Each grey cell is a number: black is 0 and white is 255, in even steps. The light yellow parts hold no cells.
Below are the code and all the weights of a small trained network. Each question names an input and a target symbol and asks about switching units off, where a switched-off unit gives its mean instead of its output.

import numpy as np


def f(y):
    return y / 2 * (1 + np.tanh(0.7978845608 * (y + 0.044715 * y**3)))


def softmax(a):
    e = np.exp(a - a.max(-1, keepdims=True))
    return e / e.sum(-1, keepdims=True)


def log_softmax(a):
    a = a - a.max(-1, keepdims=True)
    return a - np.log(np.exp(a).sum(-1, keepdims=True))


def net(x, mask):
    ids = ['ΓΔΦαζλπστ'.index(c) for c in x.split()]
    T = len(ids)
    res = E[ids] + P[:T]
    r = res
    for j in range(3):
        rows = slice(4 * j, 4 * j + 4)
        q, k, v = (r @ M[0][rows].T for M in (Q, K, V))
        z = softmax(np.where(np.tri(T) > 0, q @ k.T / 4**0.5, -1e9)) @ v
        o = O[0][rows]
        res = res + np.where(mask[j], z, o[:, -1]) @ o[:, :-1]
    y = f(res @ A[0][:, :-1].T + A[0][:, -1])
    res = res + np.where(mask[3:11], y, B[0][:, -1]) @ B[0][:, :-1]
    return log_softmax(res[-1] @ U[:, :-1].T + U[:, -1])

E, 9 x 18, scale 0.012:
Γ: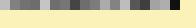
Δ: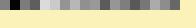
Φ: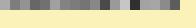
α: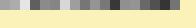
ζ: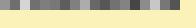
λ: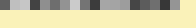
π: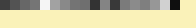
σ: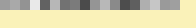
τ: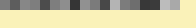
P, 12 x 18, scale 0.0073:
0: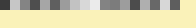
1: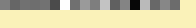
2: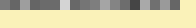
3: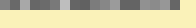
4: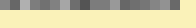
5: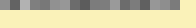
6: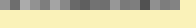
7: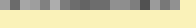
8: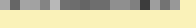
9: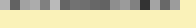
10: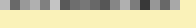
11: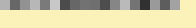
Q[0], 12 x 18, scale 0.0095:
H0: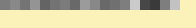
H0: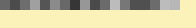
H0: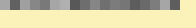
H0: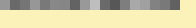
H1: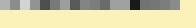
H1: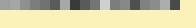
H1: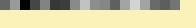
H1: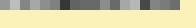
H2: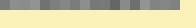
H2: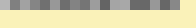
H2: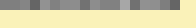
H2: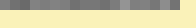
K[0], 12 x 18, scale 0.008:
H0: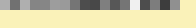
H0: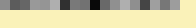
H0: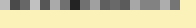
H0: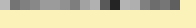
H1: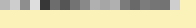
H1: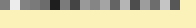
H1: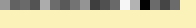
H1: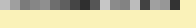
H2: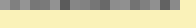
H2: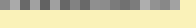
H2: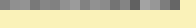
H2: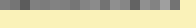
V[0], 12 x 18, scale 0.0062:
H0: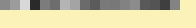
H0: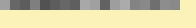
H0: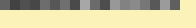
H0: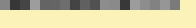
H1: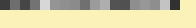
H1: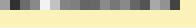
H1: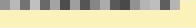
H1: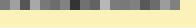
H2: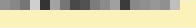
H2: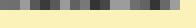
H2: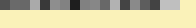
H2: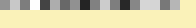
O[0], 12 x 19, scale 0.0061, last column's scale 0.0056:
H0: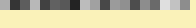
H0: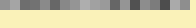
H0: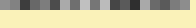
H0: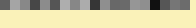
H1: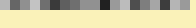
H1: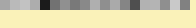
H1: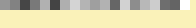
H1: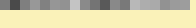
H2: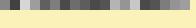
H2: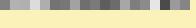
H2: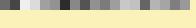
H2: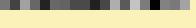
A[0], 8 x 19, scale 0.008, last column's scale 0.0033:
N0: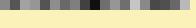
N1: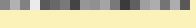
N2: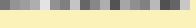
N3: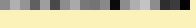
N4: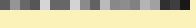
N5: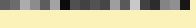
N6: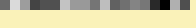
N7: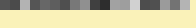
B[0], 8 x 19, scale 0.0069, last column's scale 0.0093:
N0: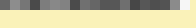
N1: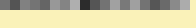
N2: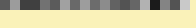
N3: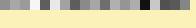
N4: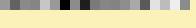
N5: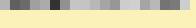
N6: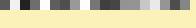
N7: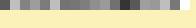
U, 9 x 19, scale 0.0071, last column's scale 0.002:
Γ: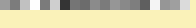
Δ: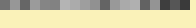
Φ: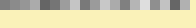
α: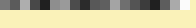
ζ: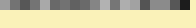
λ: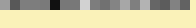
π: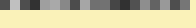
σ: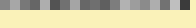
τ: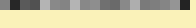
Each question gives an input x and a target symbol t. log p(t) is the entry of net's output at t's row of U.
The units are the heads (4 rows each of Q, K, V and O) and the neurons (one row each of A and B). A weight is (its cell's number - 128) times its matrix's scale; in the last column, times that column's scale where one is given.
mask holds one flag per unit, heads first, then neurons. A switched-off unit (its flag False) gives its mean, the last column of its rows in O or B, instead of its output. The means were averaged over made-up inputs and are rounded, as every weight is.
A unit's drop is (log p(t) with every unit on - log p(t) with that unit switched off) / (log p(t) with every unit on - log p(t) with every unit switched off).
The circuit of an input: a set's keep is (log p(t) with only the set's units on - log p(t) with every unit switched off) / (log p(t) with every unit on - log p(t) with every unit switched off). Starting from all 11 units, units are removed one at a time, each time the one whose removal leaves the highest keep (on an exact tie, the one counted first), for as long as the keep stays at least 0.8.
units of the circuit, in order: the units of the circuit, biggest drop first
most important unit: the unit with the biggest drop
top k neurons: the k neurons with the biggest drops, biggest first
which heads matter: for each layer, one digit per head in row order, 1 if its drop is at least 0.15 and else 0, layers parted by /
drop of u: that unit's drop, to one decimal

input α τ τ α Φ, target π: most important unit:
H1
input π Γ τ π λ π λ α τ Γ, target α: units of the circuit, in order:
(H1 H0)
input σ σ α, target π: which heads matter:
001
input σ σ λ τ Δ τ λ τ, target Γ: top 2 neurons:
(N2 N7)
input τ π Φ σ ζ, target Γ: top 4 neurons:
(N3 N4 N0 N5)
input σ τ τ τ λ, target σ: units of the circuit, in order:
(N4 N6)
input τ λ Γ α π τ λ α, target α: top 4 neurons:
(N5 N7 N6 N1)
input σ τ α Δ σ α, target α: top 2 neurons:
(N0 N6)
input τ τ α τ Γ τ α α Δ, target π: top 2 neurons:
(N2 N5)
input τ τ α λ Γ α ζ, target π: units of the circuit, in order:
(H2 N2)
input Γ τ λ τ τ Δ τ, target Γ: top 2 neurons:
(N2 N0)
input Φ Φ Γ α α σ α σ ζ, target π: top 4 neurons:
(N7 N0 N1 N4)
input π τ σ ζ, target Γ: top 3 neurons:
(N3 N4 N2)
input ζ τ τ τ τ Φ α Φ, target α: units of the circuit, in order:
(H1)
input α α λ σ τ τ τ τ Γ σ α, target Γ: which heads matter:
101
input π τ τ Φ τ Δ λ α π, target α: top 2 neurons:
(N1 N5)
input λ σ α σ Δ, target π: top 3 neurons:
(N7 N0 N1)
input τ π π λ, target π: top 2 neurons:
(N6 N5)
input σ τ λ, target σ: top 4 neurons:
(N4 N6 N7 N2)
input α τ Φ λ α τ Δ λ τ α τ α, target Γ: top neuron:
(N0)
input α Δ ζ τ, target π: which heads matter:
110
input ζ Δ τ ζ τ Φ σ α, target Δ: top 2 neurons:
(N3 N7)
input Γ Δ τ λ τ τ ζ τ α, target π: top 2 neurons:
(N2 N5)
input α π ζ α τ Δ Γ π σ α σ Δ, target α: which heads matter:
011
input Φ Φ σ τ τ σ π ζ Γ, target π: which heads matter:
111
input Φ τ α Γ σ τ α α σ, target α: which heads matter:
011
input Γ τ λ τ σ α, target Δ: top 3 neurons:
(N3 N7 N2)
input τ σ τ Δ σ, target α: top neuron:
(N0)
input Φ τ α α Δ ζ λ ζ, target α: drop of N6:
0.3
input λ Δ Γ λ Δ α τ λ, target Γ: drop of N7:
-0.2
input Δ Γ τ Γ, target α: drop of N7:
0.2
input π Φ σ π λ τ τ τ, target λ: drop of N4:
0.1
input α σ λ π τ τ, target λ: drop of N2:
-0.1
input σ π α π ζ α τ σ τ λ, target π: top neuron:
(N7)
